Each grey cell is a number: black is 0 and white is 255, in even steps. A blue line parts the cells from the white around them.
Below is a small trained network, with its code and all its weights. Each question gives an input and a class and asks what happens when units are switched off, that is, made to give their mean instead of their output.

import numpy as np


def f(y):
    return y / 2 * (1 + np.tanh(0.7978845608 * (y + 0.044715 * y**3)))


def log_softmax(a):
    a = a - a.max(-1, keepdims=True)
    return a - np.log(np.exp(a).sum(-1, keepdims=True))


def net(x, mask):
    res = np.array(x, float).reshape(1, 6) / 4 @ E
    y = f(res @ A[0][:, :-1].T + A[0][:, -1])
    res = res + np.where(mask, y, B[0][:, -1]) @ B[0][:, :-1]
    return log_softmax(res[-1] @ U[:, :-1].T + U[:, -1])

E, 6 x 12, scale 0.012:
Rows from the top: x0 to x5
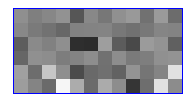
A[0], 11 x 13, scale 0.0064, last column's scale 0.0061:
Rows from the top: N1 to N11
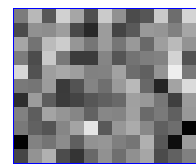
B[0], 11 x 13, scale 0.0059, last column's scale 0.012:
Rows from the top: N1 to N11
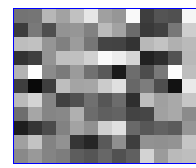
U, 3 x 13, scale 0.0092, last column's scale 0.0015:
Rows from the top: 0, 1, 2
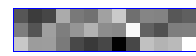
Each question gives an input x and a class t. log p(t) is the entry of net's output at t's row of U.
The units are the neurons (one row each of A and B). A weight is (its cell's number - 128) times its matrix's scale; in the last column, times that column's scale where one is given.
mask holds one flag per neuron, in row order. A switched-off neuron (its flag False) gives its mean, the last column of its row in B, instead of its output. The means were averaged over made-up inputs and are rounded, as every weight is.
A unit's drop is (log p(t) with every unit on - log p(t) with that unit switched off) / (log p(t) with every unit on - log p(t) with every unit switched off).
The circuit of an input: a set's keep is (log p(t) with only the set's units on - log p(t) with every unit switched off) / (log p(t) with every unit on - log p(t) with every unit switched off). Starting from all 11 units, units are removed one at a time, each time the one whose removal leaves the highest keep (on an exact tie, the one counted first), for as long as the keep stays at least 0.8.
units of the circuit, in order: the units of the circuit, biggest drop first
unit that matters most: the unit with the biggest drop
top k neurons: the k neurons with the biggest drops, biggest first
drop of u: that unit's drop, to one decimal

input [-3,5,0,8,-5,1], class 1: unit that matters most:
N6
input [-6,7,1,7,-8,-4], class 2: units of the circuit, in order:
N7, N10
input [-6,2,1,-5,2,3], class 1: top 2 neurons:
N7, N10
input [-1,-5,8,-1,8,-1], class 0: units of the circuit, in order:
N4, N1
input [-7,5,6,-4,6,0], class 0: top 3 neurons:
N4, N1, N2
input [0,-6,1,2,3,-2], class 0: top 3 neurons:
N1, N5, N6
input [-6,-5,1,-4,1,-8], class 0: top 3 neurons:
N6, N5, N3
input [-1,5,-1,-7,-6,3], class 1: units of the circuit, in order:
N1, N6
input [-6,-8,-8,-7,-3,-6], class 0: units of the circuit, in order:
N6, N9
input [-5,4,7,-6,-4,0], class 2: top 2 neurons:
N6, N4
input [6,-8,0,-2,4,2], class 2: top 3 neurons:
N3, N6, N1
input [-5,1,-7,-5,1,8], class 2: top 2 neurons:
N5, N3
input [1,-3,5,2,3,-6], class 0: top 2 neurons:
N6, N4
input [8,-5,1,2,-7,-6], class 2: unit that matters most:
N7
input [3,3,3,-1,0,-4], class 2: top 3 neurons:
N7, N1, N11
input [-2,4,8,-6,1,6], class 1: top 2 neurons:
N1, N6
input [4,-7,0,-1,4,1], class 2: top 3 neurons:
N1, N3, N6
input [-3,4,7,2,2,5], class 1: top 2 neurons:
N1, N6
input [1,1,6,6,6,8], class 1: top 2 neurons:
N1, N4
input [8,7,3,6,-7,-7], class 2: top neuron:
N7
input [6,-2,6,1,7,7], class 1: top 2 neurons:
N4, N1
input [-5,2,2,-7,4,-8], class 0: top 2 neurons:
N6, N1
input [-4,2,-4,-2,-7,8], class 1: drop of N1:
0.5
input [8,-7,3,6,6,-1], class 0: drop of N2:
0.2
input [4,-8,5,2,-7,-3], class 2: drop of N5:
0.0
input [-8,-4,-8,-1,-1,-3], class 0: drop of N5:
0.1
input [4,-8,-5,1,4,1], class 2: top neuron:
N1
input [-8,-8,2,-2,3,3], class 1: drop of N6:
0.2
